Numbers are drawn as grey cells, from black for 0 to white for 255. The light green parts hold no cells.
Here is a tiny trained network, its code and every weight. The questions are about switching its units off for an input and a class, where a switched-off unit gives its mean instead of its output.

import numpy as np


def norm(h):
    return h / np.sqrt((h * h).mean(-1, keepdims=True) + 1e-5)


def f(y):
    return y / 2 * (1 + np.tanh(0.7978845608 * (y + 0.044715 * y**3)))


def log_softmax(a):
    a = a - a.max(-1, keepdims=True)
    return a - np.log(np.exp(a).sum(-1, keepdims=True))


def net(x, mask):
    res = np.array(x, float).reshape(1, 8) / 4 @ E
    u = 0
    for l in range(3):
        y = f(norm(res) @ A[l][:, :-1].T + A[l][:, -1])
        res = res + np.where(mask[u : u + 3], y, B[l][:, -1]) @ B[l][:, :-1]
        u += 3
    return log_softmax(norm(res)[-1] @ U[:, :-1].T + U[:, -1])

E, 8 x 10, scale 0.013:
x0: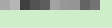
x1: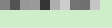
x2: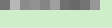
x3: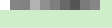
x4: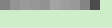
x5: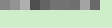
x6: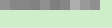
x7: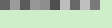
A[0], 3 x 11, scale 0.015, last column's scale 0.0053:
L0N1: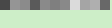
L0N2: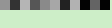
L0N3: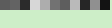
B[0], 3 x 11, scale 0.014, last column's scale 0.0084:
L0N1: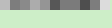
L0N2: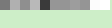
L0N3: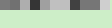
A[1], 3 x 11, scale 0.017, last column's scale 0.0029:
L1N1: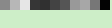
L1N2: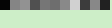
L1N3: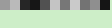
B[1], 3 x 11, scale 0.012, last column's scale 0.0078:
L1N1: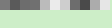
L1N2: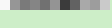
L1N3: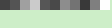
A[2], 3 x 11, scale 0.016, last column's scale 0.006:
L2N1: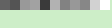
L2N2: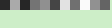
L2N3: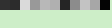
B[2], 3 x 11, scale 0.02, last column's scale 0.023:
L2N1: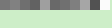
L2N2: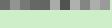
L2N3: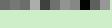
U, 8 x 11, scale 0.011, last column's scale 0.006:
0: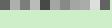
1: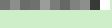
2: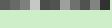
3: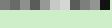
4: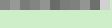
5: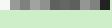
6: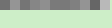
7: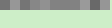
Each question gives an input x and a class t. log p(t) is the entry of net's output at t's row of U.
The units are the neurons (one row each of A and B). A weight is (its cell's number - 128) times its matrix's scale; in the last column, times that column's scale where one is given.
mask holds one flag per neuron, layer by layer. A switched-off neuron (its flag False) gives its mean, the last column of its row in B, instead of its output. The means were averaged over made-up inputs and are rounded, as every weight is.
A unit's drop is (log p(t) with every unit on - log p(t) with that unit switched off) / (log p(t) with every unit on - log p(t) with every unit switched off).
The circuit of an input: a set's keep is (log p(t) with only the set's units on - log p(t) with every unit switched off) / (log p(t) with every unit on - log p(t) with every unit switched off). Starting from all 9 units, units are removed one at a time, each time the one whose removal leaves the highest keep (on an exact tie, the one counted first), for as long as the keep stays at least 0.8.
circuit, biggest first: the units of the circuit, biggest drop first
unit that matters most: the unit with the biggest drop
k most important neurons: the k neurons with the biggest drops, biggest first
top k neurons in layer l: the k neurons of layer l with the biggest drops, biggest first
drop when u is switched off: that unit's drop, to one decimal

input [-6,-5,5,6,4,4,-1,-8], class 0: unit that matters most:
L0N2
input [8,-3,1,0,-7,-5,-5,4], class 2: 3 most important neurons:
L1N3, L2N1, L1N1
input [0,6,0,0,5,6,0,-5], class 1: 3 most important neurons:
L2N1, L0N3, L2N2
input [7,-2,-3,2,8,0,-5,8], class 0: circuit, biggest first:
L2N2, L2N1
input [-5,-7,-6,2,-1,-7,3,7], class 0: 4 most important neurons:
L2N2, L2N1, L0N1, L1N1
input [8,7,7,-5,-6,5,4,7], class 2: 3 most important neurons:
L1N3, L0N2, L0N1
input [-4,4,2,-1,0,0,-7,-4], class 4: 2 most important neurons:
L2N1, L0N2
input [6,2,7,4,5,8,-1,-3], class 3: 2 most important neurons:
L1N1, L2N3
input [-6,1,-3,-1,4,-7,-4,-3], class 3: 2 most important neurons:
L0N3, L1N3
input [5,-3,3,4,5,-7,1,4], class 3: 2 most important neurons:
L0N3, L2N1
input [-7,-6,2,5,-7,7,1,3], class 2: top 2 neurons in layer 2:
L2N3, L2N1
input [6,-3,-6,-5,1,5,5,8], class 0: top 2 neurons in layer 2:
L2N2, L2N1
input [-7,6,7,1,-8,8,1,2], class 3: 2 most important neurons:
L1N1, L1N3
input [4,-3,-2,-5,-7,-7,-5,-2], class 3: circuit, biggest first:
L0N3
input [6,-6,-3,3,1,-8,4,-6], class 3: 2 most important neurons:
L0N3, L2N3
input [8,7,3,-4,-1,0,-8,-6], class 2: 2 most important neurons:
L1N3, L2N2
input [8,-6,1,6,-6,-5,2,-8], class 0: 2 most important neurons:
L0N2, L2N3
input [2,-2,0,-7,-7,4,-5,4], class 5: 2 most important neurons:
L1N2, L2N1
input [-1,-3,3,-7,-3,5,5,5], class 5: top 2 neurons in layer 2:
L2N1, L2N3
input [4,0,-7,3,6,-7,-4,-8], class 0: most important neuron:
L0N2
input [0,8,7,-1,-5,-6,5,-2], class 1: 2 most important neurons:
L2N1, L1N1
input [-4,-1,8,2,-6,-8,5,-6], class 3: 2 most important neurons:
L0N3, L2N1
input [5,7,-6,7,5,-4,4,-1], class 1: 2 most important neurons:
L0N1, L1N2
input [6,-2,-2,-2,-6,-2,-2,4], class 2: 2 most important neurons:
L1N3, L2N1
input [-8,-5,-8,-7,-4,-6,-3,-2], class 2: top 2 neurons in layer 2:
L2N3, L2N1
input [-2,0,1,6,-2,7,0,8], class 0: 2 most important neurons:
L2N2, L2N1
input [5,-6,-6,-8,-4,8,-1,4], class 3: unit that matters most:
L1N1
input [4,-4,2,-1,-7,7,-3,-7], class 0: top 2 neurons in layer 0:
L0N2, L0N3
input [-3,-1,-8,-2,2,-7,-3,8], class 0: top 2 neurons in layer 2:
L2N2, L2N1
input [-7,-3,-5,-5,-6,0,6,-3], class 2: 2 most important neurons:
L2N3, L0N1
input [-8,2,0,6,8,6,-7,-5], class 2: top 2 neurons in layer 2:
L2N3, L2N2
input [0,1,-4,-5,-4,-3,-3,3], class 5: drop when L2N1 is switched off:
0.2
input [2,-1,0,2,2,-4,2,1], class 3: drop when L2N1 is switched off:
0.3
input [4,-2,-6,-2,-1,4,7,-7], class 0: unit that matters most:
L0N2
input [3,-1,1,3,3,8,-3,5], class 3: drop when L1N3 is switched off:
0.0
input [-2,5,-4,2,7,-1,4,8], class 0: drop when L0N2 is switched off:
0.1
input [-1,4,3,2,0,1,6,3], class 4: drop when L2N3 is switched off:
0.1
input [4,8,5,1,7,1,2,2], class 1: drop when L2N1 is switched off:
0.3
